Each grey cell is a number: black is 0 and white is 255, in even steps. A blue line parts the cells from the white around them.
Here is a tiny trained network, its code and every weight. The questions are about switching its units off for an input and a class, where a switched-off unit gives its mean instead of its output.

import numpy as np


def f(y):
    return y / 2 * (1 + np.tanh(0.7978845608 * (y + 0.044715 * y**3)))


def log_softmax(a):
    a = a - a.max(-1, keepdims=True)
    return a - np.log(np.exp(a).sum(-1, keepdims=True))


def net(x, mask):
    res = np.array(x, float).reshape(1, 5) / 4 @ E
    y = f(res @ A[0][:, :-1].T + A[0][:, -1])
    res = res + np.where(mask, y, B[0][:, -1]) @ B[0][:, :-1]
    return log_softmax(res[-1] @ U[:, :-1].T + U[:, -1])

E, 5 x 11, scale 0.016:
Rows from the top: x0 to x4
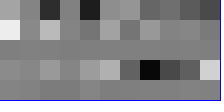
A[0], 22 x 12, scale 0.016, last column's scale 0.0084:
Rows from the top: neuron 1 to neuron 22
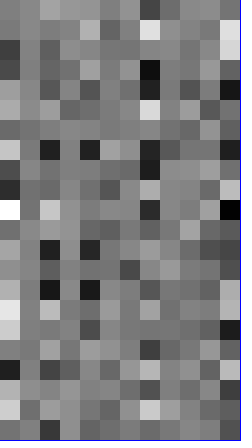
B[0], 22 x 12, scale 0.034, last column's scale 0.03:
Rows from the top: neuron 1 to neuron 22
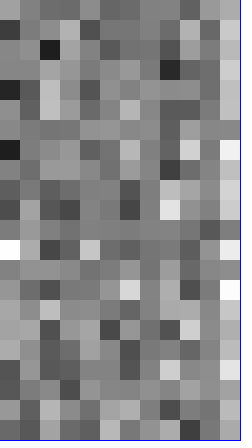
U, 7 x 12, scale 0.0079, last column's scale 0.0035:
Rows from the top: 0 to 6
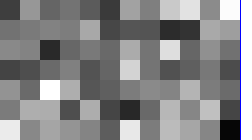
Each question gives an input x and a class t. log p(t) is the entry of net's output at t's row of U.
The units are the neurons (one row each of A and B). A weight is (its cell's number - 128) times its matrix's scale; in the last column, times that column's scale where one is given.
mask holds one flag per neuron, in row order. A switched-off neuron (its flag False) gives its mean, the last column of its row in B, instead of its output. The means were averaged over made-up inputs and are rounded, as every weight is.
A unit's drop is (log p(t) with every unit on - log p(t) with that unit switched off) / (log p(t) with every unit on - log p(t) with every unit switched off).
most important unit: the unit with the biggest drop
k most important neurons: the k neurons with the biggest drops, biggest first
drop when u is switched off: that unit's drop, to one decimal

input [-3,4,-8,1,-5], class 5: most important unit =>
neuron 8
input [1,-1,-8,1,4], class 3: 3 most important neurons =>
(neuron 13; neuron 11; neuron 19)
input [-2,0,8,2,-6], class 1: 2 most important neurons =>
(neuron 15; neuron 19)
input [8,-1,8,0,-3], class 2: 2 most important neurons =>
(neuron 13; neuron 15)
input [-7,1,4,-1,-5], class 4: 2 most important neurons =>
(neuron 11; neuron 19)
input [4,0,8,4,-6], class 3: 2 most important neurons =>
(neuron 19; neuron 10)
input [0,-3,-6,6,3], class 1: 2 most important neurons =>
(neuron 15; neuron 18)
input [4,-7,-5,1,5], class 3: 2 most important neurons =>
(neuron 4; neuron 11)
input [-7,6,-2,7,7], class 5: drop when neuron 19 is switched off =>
0.0
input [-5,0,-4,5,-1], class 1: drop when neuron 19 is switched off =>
0.2
